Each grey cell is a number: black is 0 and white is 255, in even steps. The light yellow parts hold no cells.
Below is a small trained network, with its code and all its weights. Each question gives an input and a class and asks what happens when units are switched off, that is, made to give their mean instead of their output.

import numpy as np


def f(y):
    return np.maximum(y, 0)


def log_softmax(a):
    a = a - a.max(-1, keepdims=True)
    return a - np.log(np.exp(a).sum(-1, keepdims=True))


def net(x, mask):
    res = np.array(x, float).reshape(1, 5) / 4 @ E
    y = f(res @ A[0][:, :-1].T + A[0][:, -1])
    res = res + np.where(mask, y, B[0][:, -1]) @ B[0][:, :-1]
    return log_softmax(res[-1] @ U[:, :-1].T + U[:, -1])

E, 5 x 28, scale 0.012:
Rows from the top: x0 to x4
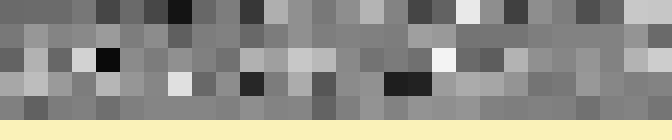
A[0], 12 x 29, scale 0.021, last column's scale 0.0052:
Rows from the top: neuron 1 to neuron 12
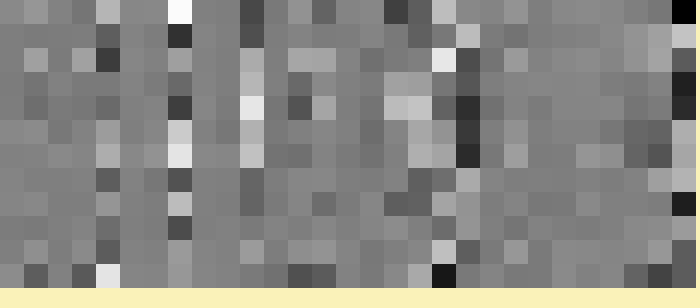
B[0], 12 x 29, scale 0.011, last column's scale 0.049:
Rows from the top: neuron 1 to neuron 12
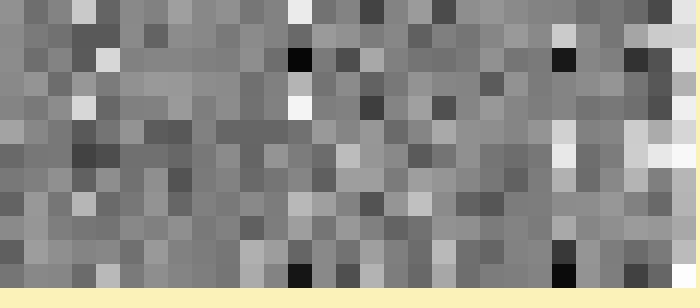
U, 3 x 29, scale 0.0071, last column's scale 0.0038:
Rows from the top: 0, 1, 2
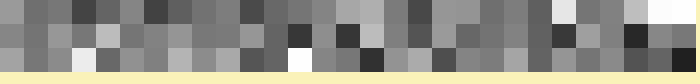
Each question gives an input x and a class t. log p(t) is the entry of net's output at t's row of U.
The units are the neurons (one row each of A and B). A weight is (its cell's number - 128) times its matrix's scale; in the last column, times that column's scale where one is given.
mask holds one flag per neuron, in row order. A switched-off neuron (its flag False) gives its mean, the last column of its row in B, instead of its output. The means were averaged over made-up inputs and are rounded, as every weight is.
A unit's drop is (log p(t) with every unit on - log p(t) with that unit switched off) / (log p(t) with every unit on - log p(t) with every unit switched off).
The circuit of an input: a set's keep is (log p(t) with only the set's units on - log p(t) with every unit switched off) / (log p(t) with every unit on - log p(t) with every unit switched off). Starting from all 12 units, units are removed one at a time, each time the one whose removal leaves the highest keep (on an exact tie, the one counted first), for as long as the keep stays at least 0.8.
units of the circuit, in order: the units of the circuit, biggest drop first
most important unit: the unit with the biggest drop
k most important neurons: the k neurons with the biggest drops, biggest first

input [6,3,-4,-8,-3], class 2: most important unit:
neuron 5
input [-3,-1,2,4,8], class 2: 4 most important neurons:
(neuron 1; neuron 12; neuron 2; neuron 9)
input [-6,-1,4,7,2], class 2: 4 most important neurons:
(neuron 1; neuron 9; neuron 2; neuron 8)
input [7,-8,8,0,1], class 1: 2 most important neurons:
(neuron 3; neuron 7)
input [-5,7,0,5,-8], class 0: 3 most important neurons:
(neuron 7; neuron 5; neuron 6)
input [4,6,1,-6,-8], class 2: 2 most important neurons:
(neuron 7; neuron 5)
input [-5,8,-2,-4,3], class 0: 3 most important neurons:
(neuron 7; neuron 1; neuron 6)
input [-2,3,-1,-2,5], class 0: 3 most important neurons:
(neuron 1; neuron 3; neuron 9)
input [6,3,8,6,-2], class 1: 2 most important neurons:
(neuron 3; neuron 7)
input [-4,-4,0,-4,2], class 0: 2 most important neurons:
(neuron 7; neuron 1)
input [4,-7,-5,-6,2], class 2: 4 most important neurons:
(neuron 3; neuron 5; neuron 7; neuron 11)
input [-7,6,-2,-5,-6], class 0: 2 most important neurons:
(neuron 7; neuron 6)
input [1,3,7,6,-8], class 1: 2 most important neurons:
(neuron 3; neuron 5)
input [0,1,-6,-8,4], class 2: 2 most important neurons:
(neuron 5; neuron 3)
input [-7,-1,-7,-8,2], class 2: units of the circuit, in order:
(neuron 5)
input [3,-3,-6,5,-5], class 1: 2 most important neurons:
(neuron 12; neuron 5)
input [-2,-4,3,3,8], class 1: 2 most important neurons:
(neuron 5; neuron 3)
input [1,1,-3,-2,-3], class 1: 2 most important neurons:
(neuron 7; neuron 1)
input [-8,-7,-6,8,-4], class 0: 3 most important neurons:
(neuron 7; neuron 6; neuron 5)
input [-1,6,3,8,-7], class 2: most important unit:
neuron 1
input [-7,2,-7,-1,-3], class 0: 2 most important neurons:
(neuron 7; neuron 6)
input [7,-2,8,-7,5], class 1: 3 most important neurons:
(neuron 3; neuron 7; neuron 6)
